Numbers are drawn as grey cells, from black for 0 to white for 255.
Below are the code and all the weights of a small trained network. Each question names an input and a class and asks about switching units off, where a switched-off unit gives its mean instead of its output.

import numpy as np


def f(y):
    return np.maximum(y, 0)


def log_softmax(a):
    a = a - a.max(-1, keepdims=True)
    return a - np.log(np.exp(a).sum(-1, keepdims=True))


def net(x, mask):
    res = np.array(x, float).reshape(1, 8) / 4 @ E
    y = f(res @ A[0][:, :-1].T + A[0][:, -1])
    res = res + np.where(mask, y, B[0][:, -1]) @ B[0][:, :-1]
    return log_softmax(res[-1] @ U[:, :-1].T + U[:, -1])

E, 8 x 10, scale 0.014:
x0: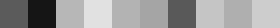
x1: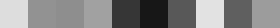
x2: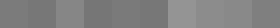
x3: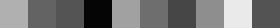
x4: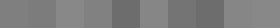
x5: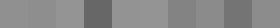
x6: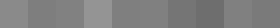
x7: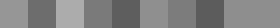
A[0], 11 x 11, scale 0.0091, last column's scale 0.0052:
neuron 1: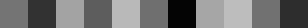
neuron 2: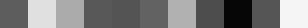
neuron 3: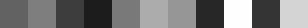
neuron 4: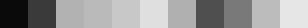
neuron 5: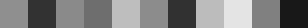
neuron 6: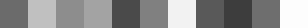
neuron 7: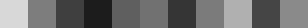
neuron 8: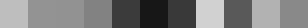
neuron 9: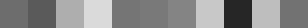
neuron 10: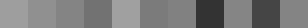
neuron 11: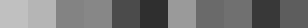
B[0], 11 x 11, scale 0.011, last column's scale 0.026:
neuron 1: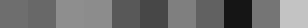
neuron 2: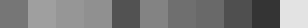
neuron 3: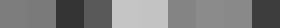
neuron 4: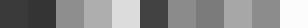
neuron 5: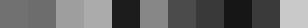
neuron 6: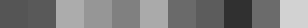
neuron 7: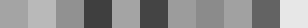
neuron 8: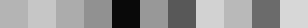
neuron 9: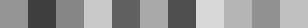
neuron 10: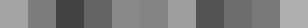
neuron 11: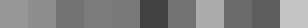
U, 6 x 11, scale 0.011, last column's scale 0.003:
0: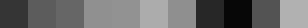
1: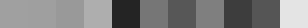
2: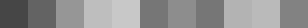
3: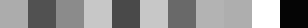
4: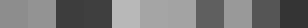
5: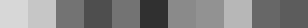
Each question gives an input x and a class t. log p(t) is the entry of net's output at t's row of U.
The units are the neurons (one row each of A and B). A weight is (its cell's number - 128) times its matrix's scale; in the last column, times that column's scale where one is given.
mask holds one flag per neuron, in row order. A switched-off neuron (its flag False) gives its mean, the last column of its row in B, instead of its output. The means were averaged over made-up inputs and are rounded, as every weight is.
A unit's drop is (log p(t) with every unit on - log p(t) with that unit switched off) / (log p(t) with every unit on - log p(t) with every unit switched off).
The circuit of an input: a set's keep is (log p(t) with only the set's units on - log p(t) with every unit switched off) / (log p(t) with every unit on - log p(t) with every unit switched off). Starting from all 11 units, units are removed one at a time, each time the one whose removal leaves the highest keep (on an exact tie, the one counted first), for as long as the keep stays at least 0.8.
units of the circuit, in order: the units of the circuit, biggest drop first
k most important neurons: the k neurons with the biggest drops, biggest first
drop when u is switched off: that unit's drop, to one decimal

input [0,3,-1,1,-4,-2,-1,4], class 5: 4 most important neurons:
(neuron 5; neuron 6; neuron 2; neuron 1)
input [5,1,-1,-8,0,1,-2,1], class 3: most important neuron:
(neuron 9)
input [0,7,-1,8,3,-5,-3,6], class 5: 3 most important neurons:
(neuron 7; neuron 6; neuron 2)
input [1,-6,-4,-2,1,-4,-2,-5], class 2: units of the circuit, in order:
(neuron 4; neuron 5)
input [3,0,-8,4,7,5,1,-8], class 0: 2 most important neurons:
(neuron 8; neuron 9)
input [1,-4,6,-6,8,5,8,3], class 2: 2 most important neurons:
(neuron 4; neuron 5)
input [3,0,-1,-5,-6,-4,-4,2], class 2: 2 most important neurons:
(neuron 4; neuron 8)
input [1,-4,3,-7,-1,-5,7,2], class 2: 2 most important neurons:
(neuron 4; neuron 5)
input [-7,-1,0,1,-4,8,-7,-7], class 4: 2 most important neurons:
(neuron 5; neuron 1)
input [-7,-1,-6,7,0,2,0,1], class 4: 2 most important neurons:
(neuron 3; neuron 8)
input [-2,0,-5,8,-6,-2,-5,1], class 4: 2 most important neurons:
(neuron 3; neuron 8)
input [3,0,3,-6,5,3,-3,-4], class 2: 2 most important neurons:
(neuron 4; neuron 8)
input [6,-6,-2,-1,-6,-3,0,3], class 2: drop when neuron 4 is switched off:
0.6
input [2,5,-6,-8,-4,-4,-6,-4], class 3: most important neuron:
(neuron 9)
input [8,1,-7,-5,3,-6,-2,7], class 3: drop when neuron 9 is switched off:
1.5
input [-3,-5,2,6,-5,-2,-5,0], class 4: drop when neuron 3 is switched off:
0.0
